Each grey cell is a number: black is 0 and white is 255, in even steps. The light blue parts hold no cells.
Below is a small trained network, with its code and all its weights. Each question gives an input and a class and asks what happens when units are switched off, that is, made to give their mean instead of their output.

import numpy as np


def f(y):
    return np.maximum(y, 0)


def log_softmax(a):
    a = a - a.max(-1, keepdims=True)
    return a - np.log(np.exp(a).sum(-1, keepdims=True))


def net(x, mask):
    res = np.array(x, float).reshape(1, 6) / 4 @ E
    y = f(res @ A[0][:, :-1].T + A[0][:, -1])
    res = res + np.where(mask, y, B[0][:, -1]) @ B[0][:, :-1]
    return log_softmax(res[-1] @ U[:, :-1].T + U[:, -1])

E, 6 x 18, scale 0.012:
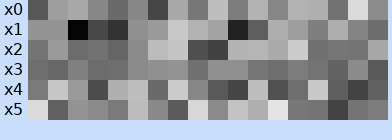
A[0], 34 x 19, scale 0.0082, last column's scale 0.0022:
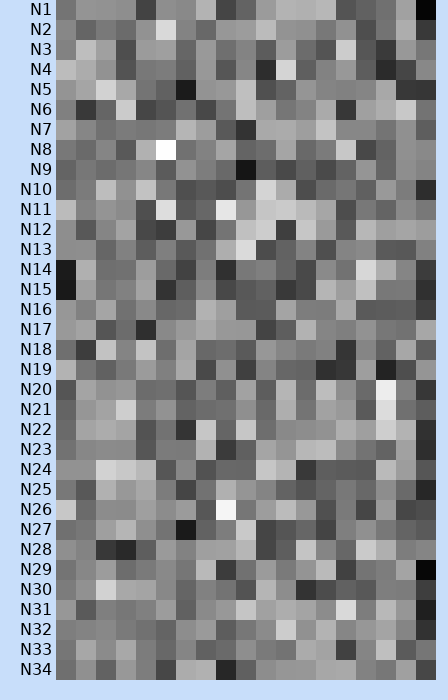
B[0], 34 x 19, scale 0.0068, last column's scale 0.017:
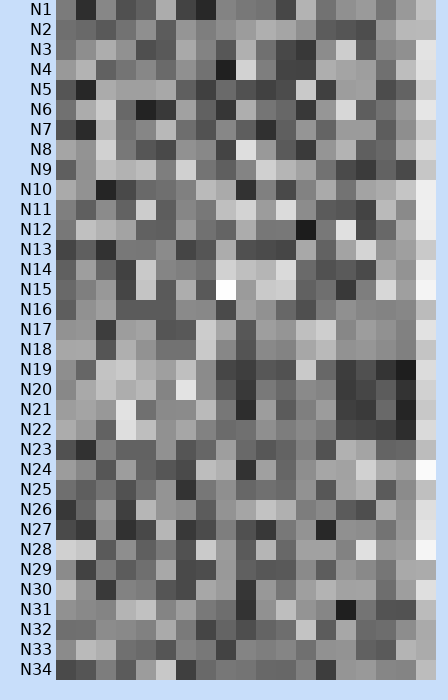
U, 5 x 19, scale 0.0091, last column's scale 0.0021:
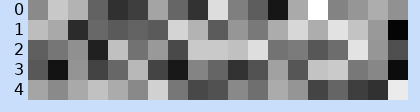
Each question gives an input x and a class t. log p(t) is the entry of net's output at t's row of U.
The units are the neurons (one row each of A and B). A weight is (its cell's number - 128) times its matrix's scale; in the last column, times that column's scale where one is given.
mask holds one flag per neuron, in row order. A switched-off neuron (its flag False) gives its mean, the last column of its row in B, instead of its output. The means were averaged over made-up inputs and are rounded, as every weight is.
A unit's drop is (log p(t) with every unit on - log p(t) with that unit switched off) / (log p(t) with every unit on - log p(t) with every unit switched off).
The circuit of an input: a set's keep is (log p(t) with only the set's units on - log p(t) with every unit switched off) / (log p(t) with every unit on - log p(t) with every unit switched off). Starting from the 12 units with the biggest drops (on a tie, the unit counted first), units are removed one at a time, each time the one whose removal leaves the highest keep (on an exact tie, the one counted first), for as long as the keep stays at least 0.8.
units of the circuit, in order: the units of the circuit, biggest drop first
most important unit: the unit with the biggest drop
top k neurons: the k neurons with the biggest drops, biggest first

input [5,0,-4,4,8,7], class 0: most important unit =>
N8
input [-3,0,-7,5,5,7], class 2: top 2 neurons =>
(N26 N11)
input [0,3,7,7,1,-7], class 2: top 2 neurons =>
(N15 N14)
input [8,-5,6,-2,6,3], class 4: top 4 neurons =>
(N21 N20 N31 N22)
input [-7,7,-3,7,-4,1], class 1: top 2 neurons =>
(N28 N17)
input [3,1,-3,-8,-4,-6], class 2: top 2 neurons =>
(N15 N14)
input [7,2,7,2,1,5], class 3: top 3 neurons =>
(N1 N23 N7)
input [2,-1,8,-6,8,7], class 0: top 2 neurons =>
(N8 N3)
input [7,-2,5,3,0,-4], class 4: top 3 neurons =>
(N20 N22 N21)
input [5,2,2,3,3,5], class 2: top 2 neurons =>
(N11 N19)
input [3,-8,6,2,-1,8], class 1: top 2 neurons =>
(N24 N10)
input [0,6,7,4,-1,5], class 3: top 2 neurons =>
(N7 N1)
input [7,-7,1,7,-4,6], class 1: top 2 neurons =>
(N24 N10)
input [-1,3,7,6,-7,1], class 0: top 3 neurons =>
(N12 N6 N27)
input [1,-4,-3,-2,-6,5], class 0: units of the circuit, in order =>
(N6)
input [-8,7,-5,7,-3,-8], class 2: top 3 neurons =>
(N15 N9 N14)
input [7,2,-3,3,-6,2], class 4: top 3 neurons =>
(N31 N22 N20)
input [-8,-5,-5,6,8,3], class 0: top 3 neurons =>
(N8 N3 N4)
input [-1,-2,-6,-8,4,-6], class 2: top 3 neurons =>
(N15 N14 N9)
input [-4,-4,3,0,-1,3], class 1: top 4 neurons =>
(N20 N24 N22 N18)
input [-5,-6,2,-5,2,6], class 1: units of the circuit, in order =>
(N24)
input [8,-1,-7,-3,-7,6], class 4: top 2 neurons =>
(N31 N21)
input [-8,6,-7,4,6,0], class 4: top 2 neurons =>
(N19 N9)
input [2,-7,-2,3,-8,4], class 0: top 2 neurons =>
(N6 N12)
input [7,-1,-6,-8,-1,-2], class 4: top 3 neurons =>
(N22 N20 N21)
